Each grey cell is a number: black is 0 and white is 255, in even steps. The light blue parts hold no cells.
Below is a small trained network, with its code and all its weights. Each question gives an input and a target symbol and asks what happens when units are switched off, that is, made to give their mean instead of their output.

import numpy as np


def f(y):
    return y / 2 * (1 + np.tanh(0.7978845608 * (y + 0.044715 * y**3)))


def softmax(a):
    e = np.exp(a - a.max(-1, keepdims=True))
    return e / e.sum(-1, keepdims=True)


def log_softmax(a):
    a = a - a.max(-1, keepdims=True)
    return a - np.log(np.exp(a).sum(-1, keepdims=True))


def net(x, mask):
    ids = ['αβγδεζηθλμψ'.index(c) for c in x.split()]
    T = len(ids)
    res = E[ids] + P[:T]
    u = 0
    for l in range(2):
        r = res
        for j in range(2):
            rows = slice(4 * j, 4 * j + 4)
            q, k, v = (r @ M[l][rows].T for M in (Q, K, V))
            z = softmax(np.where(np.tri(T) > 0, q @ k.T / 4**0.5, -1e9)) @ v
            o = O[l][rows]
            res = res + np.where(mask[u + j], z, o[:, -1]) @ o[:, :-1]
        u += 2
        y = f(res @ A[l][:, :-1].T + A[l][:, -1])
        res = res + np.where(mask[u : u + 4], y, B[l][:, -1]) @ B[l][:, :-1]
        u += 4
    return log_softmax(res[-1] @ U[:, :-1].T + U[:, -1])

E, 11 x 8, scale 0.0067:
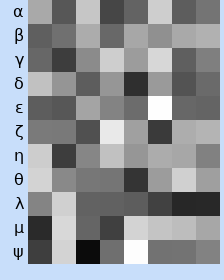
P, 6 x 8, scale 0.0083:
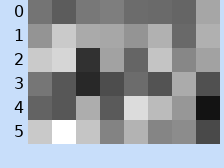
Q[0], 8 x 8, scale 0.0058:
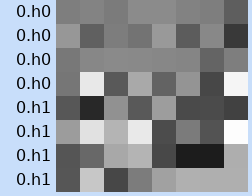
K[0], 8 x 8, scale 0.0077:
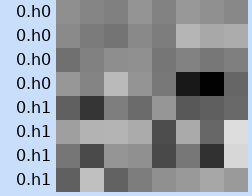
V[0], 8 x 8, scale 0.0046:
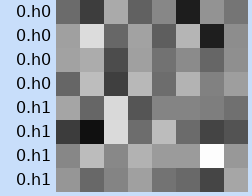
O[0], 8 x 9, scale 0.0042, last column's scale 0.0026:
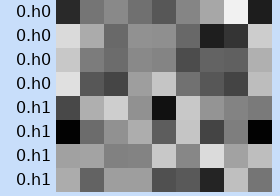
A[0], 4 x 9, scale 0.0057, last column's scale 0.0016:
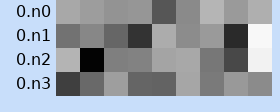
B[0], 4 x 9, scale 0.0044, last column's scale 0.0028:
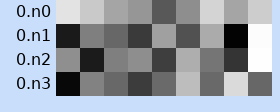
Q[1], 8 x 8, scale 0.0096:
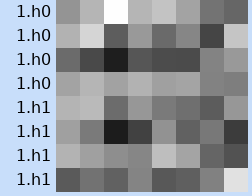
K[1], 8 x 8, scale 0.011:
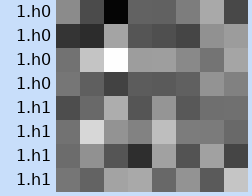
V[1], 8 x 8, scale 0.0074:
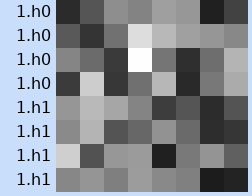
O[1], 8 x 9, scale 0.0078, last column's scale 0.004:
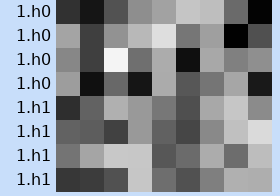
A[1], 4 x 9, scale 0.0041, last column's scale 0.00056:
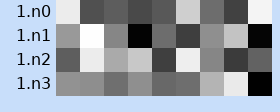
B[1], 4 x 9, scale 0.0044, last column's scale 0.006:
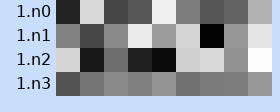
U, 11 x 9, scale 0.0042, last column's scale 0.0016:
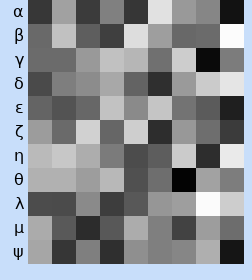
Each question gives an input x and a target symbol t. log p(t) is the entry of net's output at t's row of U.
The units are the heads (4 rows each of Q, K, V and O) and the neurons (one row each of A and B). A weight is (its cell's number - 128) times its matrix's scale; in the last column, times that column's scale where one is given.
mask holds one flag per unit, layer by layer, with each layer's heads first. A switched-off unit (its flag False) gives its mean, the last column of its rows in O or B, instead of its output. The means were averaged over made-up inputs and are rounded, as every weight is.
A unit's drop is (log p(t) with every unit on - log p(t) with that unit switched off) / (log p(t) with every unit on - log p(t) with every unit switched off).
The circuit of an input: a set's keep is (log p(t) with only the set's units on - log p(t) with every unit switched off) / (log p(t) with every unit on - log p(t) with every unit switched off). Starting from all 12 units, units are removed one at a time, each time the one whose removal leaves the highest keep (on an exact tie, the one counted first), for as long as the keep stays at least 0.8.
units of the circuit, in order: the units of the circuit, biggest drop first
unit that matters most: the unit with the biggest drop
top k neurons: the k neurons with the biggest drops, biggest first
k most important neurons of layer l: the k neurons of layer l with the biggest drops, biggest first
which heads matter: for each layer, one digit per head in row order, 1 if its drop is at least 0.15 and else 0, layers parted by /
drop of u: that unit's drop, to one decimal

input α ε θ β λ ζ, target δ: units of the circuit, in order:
1.h1, 0.n1
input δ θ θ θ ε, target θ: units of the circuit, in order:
1.h0, 0.h1
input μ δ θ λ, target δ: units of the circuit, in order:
1.h1, 0.h0, 0.n1
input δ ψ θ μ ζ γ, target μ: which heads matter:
00 / 11
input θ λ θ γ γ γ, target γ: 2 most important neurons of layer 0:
0.n2, 0.n0
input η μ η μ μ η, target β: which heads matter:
00 / 11
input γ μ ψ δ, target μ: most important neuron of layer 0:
0.n2
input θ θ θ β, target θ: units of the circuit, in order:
1.h0, 1.n1, 0.h1, 0.n0
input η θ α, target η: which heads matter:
00 / 11
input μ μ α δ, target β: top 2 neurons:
1.n0, 1.n2
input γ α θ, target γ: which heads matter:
01 / 10
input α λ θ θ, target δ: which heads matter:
00 / 01
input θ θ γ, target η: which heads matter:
00 / 01
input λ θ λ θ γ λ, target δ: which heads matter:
00 / 01
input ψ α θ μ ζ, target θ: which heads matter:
01 / 10
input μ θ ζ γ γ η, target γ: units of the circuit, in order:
1.h0, 0.n2
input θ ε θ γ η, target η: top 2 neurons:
0.n2, 1.n2
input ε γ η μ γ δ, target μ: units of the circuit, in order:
1.h0, 1.h1, 0.n1
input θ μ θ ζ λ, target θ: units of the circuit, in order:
1.h0, 0.h1, 0.n0, 1.n1
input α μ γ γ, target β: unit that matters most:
1.h1
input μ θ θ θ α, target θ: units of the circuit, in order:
1.h0, 0.h1, 0.n0
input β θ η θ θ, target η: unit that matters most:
1.h0
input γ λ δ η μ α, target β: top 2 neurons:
0.n1, 1.n0
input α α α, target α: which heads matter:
01 / 10
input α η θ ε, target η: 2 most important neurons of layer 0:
0.n1, 0.n0
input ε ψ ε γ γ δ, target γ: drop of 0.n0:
0.1
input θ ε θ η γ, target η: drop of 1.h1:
0.5
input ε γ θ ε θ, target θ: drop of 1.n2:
-0.1
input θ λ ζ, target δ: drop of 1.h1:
1.1
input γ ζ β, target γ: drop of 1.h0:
1.0
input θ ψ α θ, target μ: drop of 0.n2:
0.2
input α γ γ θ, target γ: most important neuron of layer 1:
1.n2
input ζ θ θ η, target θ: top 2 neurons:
1.n1, 0.n0
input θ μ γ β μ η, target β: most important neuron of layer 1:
1.n0
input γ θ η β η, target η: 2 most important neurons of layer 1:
1.n1, 1.n2
